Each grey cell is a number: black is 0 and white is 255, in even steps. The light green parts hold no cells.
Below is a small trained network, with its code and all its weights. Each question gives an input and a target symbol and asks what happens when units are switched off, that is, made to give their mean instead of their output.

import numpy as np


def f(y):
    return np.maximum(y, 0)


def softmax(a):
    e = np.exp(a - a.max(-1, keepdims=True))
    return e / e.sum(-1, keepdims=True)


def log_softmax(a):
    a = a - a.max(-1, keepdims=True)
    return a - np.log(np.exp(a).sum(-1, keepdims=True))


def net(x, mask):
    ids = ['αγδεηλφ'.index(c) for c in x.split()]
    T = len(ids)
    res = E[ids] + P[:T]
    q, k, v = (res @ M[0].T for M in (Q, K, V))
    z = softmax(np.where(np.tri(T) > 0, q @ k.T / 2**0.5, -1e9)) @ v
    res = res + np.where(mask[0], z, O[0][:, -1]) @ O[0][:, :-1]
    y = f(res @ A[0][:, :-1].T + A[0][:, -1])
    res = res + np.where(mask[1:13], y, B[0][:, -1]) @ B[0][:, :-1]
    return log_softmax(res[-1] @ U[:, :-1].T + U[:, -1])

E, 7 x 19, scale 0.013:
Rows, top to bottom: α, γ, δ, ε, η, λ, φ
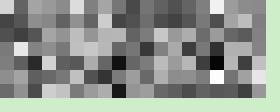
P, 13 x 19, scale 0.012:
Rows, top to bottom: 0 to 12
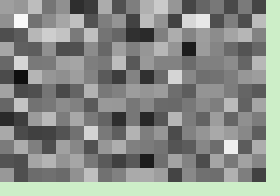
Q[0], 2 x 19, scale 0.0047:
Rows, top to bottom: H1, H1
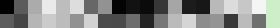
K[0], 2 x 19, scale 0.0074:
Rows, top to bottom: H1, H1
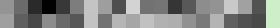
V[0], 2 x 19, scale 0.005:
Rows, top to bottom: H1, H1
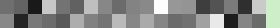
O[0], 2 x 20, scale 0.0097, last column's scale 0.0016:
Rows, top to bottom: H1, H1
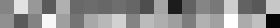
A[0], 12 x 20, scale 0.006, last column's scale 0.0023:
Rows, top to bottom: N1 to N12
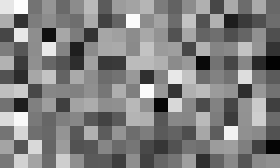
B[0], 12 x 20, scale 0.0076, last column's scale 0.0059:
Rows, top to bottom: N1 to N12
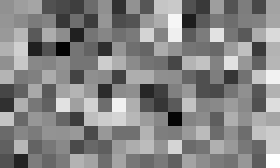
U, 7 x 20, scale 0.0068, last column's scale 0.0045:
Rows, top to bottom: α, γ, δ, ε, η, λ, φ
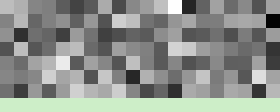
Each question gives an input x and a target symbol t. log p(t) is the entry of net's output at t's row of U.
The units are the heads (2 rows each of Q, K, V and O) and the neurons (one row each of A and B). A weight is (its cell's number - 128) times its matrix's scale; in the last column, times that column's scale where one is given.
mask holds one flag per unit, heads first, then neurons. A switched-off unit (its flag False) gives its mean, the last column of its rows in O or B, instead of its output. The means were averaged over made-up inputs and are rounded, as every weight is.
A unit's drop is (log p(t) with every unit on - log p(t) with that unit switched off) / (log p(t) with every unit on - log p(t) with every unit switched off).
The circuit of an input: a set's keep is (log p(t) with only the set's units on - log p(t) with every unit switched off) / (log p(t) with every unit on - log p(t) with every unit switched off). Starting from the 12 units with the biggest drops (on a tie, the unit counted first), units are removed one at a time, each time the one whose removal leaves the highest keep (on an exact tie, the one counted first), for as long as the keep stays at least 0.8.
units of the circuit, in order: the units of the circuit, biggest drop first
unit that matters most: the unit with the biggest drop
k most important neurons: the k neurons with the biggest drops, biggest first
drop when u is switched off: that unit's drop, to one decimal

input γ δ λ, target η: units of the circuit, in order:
(N6 H1 N4)
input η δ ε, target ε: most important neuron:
(N12)
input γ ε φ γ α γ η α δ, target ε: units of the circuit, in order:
(H1 N3 N12 N11)
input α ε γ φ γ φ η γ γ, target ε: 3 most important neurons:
(N12 N11 N3)
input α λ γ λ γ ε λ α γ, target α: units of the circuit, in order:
(H1 N4 N6)
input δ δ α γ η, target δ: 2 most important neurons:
(N1 N7)
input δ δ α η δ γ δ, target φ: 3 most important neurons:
(N7 N3 N6)
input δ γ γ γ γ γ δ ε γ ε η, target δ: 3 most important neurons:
(N12 N8 N1)
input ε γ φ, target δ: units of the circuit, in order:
(H1 N12)
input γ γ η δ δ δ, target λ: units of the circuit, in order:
(H1 N10)
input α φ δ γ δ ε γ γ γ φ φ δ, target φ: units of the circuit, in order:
(H1 N12)
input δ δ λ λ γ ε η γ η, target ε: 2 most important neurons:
(N11 N3)
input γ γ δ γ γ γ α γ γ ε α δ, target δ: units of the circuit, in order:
(H1 N12 N2)
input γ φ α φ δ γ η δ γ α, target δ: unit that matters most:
N8
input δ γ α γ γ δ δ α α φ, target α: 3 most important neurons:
(N2 N12 N8)
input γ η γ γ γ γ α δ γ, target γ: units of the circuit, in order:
(N8 H1 N4)
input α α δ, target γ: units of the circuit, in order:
(H1 N8 N4 N6)
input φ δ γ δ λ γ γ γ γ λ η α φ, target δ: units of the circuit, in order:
(N2 N3 N7)
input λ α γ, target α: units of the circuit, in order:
(N4 H1 N6)
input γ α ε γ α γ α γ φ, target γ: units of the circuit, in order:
(H1 N4 N8)
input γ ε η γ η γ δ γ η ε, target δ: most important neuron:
(N1)
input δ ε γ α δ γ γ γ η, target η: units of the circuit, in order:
(N6 N8)
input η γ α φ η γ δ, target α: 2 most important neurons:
(N2 N3)
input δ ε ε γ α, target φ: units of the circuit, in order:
(N7 N6)
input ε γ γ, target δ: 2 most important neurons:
(N12 N8)
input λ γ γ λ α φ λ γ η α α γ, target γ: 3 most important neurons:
(N8 N4 N6)
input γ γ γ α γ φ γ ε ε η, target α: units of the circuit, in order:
(N2)
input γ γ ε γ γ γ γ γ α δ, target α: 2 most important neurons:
(N2 N12)
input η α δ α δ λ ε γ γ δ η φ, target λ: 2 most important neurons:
(N10 N8)
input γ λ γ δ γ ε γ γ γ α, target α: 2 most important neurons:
(N2 N12)
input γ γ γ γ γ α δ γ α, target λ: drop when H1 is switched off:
1.6
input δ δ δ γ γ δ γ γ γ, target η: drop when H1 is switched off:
0.1
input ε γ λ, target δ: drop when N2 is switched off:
0.1
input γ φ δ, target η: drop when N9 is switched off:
0.0
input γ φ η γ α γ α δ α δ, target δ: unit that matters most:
N2
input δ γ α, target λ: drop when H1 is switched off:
1.2
